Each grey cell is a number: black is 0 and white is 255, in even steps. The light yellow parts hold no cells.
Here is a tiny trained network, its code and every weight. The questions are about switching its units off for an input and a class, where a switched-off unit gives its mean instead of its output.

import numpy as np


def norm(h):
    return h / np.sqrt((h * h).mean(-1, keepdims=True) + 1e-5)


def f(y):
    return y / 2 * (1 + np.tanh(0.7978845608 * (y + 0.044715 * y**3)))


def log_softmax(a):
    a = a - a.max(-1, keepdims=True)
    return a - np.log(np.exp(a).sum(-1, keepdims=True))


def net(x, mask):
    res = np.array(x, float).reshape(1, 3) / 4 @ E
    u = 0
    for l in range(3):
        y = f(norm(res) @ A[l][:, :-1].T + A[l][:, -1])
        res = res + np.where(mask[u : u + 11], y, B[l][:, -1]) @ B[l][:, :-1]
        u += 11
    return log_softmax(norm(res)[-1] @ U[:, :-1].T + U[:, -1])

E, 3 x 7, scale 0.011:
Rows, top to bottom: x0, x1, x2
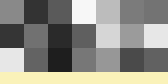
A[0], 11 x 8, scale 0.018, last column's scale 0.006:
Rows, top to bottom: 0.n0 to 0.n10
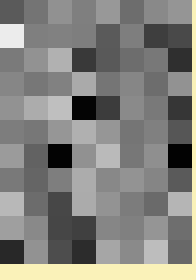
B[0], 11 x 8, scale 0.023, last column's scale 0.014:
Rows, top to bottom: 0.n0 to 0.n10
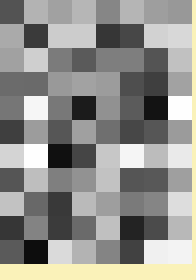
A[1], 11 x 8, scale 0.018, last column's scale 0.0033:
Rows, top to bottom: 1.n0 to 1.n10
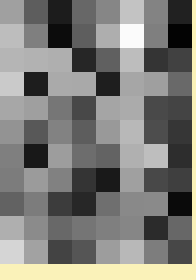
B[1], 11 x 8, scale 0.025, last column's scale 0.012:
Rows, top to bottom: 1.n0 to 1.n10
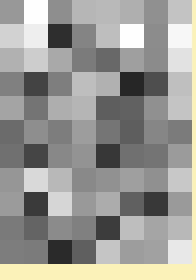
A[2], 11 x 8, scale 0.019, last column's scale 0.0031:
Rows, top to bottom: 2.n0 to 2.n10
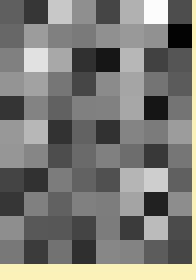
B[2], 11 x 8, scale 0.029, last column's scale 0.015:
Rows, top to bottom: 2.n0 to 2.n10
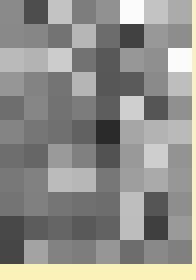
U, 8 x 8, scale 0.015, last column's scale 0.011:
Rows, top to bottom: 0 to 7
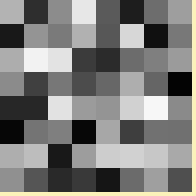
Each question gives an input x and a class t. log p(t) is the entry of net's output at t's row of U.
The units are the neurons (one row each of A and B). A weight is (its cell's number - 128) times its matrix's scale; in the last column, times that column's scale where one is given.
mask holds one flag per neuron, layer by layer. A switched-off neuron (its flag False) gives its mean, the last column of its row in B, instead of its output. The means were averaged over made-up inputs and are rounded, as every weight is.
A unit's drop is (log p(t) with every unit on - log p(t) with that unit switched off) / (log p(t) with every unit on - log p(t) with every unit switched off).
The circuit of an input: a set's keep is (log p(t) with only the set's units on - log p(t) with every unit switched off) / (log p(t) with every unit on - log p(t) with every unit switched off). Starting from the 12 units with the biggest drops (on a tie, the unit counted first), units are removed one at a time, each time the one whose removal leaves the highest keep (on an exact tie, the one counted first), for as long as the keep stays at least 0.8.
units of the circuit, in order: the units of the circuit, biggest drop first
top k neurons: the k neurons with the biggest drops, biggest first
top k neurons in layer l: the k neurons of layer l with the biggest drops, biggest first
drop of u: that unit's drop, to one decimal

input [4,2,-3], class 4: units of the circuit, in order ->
[0.n4 1.n1]
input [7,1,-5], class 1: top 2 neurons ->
[0.n6 0.n10]
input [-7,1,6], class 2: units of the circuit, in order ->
[0.n4]
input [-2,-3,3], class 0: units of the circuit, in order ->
[0.n1 1.n3]
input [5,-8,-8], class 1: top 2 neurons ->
[0.n10 0.n4]
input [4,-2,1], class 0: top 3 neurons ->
[0.n1 0.n3 0.n4]
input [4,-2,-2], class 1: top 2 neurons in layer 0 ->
[0.n10 0.n6]
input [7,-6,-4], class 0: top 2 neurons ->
[0.n4 1.n1]
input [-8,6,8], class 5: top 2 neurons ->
[0.n10 0.n9]
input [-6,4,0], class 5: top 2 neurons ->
[0.n10 0.n4]
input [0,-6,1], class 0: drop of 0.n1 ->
1.1
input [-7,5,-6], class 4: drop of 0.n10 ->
1.6
